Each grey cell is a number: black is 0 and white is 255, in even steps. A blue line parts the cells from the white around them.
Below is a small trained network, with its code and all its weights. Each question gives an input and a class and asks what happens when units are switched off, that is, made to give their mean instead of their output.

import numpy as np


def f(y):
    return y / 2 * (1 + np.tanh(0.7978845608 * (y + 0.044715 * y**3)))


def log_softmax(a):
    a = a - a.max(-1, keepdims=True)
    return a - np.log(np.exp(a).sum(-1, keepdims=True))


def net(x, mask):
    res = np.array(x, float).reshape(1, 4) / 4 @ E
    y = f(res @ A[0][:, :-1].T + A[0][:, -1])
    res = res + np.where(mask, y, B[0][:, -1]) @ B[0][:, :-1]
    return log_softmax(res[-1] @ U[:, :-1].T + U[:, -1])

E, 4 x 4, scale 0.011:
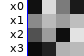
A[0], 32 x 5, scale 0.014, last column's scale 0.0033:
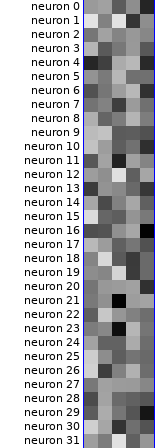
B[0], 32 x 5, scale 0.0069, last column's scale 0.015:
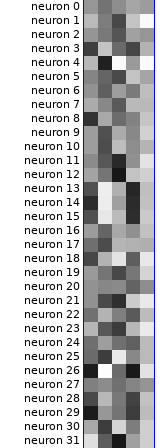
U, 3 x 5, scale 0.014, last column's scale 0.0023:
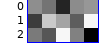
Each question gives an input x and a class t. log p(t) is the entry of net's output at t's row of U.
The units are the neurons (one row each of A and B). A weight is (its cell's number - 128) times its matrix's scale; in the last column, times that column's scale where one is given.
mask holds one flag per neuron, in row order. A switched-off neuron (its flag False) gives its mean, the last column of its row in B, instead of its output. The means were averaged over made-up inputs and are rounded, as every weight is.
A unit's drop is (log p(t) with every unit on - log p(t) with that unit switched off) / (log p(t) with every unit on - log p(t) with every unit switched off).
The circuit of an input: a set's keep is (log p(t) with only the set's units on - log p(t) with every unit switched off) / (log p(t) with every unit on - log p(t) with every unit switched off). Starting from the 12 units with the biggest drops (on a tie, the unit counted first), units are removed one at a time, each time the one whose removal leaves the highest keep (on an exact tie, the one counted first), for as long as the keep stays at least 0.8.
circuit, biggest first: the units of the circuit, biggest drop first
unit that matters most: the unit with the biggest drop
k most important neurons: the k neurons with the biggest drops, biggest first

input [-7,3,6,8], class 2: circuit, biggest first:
[neuron 4]
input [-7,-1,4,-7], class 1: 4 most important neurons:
[neuron 26; neuron 15; neuron 4; neuron 3]
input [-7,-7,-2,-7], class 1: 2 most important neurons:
[neuron 26; neuron 15]
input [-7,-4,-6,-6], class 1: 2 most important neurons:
[neuron 15; neuron 26]
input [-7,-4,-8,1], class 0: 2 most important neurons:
[neuron 31; neuron 1]
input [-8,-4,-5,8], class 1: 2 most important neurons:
[neuron 26; neuron 14]
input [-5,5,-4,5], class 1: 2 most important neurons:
[neuron 26; neuron 14]
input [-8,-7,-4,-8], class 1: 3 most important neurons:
[neuron 26; neuron 15; neuron 3]
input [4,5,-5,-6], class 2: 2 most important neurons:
[neuron 18; neuron 9]
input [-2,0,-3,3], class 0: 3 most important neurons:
[neuron 18; neuron 25; neuron 30]
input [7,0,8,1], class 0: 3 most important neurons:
[neuron 11; neuron 21; neuron 23]
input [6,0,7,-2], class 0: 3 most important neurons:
[neuron 21; neuron 11; neuron 23]
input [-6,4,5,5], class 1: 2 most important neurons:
[neuron 26; neuron 14]
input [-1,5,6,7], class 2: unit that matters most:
neuron 4
